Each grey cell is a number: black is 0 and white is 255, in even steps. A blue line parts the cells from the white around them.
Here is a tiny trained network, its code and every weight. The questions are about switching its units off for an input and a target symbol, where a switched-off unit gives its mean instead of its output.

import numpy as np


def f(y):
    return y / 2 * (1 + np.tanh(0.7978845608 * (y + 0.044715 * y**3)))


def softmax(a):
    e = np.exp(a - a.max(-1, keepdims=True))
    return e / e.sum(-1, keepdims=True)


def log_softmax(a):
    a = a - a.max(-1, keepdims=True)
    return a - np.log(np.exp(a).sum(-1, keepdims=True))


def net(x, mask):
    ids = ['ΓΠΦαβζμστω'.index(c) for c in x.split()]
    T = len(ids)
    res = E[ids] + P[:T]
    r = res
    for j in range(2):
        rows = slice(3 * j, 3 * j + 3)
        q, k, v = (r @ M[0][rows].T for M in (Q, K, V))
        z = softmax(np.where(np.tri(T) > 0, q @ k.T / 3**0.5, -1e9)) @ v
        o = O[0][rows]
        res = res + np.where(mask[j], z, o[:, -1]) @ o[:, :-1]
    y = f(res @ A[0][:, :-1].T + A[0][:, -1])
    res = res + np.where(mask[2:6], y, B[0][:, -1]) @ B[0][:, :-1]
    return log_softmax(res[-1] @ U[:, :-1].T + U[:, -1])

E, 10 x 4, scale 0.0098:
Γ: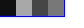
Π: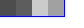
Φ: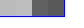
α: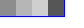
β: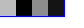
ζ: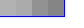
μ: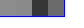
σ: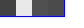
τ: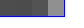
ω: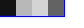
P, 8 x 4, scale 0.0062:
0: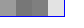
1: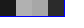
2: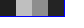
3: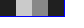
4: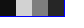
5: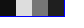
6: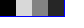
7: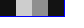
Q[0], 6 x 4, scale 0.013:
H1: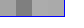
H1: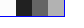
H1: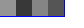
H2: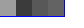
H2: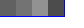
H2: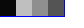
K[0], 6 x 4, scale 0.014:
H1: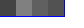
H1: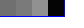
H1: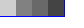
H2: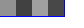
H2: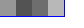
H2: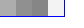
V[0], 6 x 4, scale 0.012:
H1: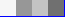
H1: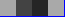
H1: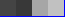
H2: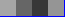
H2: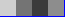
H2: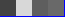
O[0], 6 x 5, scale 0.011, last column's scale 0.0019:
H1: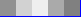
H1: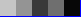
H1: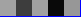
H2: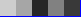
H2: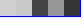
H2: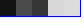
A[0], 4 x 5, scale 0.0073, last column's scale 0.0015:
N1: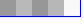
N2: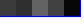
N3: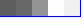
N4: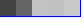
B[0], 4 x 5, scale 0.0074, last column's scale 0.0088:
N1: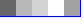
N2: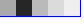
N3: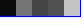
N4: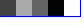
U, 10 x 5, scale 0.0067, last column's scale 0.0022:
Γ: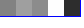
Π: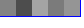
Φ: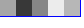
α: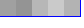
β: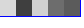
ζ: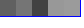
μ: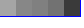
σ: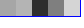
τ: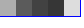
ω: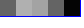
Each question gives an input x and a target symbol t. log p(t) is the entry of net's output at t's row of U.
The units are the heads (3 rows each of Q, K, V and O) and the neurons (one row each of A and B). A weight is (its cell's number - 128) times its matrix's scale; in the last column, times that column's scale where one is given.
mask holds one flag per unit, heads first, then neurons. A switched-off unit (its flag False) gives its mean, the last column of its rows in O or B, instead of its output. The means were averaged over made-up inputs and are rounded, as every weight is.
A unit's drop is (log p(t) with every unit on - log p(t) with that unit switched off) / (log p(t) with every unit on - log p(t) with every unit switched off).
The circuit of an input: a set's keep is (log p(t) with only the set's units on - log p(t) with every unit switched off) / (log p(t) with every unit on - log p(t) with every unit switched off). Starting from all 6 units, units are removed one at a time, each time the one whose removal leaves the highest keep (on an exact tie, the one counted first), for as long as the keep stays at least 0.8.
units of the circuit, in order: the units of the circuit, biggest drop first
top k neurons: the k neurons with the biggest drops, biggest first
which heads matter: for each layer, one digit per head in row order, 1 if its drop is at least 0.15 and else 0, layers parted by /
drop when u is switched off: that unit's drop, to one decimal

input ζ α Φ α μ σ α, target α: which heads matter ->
11
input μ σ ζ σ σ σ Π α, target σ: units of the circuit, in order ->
H2, H1
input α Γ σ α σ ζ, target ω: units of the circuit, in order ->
H1, N4, H2
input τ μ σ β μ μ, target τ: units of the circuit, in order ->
H1
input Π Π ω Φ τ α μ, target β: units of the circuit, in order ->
H1, H2, N2
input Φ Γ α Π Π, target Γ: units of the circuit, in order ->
H2, H1, N1
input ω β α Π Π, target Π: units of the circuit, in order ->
N2, H2, H1, N4
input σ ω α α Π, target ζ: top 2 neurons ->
N3, N4
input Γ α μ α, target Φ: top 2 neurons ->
N2, N4
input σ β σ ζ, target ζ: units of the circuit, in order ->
H2, H1, N3
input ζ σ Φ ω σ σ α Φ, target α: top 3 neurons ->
N4, N1, N3
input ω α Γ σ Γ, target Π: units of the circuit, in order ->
N2, H2, H1
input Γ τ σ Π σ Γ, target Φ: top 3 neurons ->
N2, N4, N3
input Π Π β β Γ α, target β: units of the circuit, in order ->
H1, H2, N4
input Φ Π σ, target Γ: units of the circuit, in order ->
H1, N1, H2
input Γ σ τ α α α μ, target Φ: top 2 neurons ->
N2, N4
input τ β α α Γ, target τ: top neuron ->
N1
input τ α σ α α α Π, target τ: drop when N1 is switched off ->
0.1
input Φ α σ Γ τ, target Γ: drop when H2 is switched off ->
0.5
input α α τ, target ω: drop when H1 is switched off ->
1.0
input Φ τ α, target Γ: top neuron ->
N1
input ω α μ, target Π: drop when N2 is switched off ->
0.4
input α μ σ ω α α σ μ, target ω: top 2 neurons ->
N4, N2
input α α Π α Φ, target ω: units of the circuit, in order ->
H1, H2, N4
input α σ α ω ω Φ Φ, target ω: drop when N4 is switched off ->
0.2
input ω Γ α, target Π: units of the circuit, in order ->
H2, H1
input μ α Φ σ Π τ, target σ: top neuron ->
N2
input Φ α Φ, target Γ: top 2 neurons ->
N1, N4
